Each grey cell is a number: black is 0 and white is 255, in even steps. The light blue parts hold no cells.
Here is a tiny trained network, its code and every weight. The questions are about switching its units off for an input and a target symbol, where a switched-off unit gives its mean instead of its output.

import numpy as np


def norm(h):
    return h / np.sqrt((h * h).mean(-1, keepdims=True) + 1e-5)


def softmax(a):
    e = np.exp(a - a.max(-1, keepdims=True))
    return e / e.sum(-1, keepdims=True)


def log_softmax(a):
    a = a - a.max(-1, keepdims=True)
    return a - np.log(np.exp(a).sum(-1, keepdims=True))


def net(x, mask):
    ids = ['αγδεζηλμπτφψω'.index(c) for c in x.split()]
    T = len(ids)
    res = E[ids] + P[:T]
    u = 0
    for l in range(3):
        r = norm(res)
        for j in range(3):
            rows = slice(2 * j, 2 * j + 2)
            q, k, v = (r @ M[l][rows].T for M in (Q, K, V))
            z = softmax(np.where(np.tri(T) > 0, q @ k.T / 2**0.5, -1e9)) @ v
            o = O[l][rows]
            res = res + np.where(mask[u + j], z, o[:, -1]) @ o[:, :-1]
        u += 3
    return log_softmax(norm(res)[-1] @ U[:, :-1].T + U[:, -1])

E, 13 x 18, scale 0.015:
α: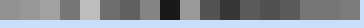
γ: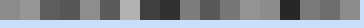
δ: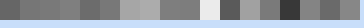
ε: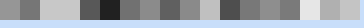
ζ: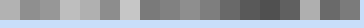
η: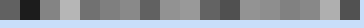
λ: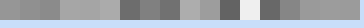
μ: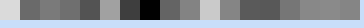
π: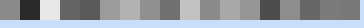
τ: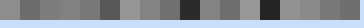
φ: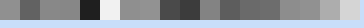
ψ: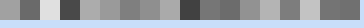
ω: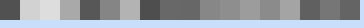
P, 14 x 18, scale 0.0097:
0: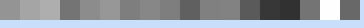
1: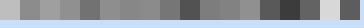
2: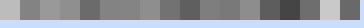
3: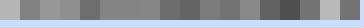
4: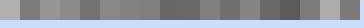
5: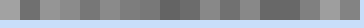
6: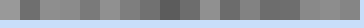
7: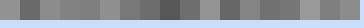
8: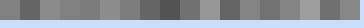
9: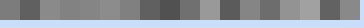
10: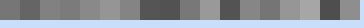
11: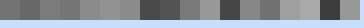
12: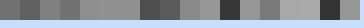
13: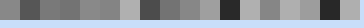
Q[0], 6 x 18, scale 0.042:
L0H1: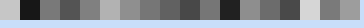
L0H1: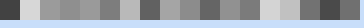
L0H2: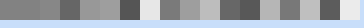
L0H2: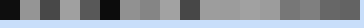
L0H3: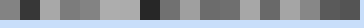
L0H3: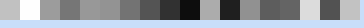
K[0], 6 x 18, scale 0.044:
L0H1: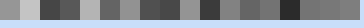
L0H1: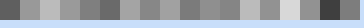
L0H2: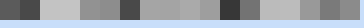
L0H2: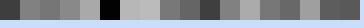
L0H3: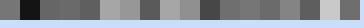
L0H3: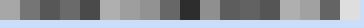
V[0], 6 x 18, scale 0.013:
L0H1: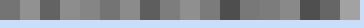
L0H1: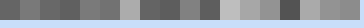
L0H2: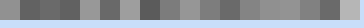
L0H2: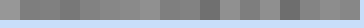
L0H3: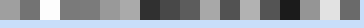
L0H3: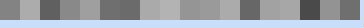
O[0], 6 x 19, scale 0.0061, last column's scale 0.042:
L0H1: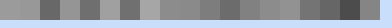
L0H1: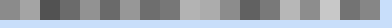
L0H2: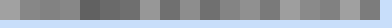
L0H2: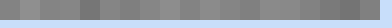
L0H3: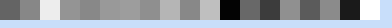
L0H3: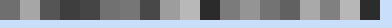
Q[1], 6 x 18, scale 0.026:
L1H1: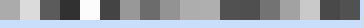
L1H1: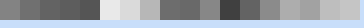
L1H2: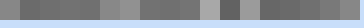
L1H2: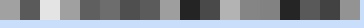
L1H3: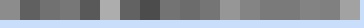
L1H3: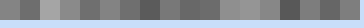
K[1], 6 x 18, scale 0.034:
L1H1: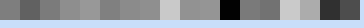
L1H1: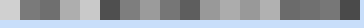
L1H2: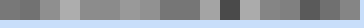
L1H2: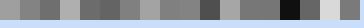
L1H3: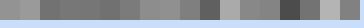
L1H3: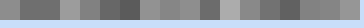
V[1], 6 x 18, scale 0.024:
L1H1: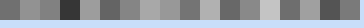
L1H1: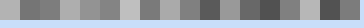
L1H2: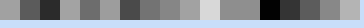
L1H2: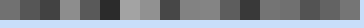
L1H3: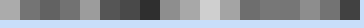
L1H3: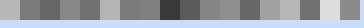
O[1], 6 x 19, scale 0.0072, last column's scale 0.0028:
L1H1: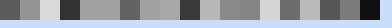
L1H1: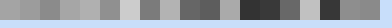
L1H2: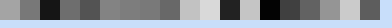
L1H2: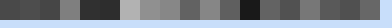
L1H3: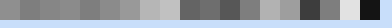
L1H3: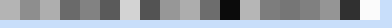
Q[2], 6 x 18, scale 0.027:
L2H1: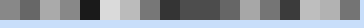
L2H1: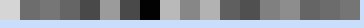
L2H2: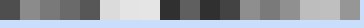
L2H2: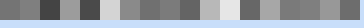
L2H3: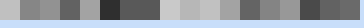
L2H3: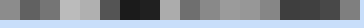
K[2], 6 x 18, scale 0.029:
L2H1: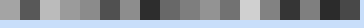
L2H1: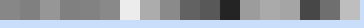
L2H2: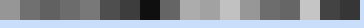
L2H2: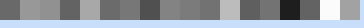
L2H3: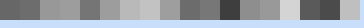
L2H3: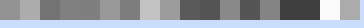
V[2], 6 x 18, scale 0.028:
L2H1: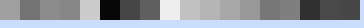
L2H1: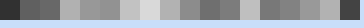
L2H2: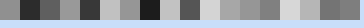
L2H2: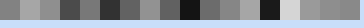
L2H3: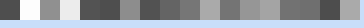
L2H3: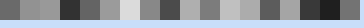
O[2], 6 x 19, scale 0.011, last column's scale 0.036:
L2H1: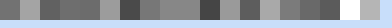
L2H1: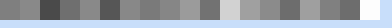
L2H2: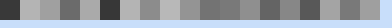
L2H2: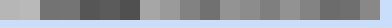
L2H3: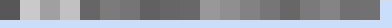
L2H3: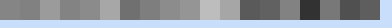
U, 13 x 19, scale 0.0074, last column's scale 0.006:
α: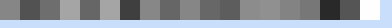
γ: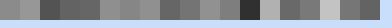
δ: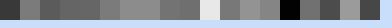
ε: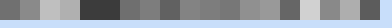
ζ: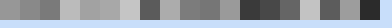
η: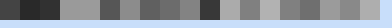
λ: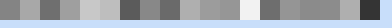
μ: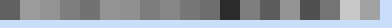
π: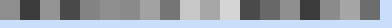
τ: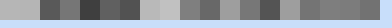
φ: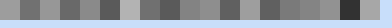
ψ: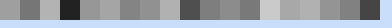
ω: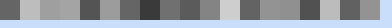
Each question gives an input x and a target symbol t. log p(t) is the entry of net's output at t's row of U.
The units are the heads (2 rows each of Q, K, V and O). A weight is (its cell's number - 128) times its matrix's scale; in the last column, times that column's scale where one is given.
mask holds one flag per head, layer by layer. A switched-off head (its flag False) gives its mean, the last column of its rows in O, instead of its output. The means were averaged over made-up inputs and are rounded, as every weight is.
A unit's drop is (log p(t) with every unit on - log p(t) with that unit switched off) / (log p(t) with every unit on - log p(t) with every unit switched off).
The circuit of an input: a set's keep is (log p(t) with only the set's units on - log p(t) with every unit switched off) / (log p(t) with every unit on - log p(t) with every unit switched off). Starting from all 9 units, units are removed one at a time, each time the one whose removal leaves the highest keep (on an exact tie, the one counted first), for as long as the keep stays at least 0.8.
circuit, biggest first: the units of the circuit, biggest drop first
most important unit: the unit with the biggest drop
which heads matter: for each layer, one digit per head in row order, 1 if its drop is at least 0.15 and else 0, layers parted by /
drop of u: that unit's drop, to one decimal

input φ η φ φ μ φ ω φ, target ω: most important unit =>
L1H3
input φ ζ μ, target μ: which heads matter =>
000 / 001 / 100
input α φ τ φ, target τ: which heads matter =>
000 / 000 / 110
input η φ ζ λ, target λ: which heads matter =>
000 / 010 / 000
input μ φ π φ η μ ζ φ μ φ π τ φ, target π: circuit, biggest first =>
L2H3; L1H3
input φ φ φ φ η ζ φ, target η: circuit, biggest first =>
L2H1; L2H2
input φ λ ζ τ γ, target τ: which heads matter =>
000 / 001 / 010
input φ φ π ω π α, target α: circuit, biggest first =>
L0H1; L2H2
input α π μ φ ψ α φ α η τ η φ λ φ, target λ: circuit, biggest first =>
L1H2; L2H1
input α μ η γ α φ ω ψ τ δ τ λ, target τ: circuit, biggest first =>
L2H2; L0H2
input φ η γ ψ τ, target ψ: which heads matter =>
100 / 110 / 000
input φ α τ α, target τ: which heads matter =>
000 / 000 / 010
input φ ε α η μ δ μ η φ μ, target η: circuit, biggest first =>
L1H3; L2H1; L2H2
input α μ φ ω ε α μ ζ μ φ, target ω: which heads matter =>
100 / 001 / 001
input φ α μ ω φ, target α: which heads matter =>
000 / 001 / 010
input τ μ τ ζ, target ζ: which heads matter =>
010 / 100 / 000
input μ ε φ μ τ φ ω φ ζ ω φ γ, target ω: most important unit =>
L2H3
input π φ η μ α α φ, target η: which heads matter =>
100 / 001 / 100
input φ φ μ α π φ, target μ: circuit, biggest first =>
L2H1; L1H3
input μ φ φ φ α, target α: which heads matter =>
100 / 000 / 010
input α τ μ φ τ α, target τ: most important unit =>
L2H2
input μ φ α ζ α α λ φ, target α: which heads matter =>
101 / 001 / 010
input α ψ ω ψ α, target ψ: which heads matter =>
000 / 110 / 000
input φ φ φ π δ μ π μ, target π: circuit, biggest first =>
L1H3; L2H3
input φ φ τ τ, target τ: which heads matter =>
000 / 000 / 010
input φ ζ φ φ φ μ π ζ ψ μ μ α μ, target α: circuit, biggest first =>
L1H3; L2H2
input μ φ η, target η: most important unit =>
L2H1
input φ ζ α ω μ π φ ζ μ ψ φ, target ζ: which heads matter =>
000 / 101 / 000
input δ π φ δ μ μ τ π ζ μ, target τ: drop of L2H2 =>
0.5
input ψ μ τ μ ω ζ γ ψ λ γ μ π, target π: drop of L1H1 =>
-0.1
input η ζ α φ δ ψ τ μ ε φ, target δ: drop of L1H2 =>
0.2
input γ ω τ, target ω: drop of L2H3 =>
0.4
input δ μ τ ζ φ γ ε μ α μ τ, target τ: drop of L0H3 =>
0.0
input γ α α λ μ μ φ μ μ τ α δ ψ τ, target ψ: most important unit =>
L0H1
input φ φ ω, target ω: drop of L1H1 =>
0.1
